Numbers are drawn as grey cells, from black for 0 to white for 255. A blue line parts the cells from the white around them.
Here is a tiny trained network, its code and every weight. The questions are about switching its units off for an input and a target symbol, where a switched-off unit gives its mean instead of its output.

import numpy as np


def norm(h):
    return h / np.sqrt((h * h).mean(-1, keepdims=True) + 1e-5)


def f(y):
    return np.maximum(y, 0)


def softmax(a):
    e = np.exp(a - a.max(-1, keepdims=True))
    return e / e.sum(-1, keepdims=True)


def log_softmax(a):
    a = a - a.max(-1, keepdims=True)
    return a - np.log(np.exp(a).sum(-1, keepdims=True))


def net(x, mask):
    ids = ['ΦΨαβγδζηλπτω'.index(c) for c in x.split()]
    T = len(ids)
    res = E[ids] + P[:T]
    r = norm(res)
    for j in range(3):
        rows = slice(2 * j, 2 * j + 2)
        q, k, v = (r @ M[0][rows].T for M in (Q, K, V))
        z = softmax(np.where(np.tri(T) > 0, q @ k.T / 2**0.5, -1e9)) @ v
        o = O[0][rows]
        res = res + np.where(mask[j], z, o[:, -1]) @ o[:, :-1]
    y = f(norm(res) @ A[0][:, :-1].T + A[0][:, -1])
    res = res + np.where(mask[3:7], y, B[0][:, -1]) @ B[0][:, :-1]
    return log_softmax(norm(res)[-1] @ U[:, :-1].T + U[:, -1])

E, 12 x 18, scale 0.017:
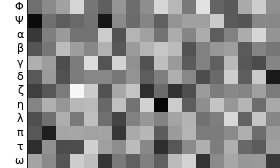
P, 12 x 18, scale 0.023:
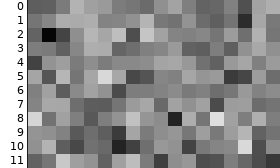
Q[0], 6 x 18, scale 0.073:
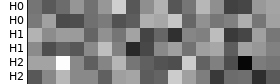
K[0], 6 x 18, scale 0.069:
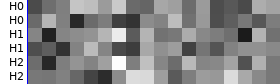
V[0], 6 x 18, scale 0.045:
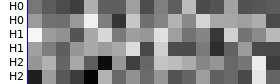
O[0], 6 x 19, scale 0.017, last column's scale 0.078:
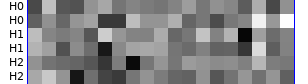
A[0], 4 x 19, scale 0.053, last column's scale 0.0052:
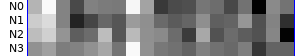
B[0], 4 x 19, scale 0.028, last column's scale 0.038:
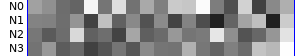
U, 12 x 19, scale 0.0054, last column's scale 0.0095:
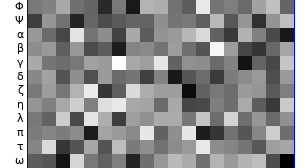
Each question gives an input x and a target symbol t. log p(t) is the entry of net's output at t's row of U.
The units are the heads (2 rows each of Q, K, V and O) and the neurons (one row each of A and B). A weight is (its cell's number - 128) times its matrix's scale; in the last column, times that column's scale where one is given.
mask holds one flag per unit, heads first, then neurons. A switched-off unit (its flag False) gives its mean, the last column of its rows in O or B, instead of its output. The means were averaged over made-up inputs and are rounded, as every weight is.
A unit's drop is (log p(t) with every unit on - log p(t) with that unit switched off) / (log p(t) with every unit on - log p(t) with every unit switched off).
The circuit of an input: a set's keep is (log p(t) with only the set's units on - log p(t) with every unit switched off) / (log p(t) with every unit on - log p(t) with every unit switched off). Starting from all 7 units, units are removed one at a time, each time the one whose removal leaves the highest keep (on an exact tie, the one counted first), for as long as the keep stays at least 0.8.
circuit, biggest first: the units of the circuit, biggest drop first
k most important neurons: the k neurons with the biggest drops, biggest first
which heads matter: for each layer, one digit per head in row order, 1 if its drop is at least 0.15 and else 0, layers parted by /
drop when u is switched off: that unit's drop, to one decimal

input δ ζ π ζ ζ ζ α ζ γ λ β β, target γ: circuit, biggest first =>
[H1]
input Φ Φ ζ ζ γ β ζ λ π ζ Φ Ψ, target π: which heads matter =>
001
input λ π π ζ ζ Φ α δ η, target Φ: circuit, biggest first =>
[H2; H0]
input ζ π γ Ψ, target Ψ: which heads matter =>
010
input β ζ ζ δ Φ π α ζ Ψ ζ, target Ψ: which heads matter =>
010
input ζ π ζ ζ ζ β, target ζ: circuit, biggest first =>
[N3; H1]
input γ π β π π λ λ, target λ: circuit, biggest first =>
[H1; N3]
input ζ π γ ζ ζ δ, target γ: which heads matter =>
011
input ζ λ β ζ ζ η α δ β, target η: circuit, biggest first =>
[H2; H1]
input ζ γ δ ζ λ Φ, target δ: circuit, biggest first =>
[H2; N1]
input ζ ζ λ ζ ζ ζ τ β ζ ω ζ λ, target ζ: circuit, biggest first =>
[N3; H1]
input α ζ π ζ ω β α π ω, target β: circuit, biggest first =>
[H1; N2; H2]
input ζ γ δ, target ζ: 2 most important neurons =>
[N3; N1]
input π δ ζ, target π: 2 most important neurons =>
[N3; N2]
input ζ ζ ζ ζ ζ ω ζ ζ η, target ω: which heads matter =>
001
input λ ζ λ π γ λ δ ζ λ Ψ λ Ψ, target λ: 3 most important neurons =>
[N3; N2; N1]
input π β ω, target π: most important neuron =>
[N3]
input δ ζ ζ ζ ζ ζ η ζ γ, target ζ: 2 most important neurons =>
[N3; N1]
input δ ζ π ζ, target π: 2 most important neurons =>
[N2; N0]
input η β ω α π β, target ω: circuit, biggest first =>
[H2]
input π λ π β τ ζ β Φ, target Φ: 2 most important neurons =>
[N1; N2]
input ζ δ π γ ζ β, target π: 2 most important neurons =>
[N3; N2]
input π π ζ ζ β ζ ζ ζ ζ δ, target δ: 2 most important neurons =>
[N1; N0]
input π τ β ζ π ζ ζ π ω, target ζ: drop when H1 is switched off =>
0.2
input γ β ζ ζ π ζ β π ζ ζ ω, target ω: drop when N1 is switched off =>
0.0
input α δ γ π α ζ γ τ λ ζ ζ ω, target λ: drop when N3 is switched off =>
0.3
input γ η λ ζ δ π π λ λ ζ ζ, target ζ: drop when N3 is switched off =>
0.3
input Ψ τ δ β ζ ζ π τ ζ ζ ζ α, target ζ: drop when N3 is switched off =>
0.5
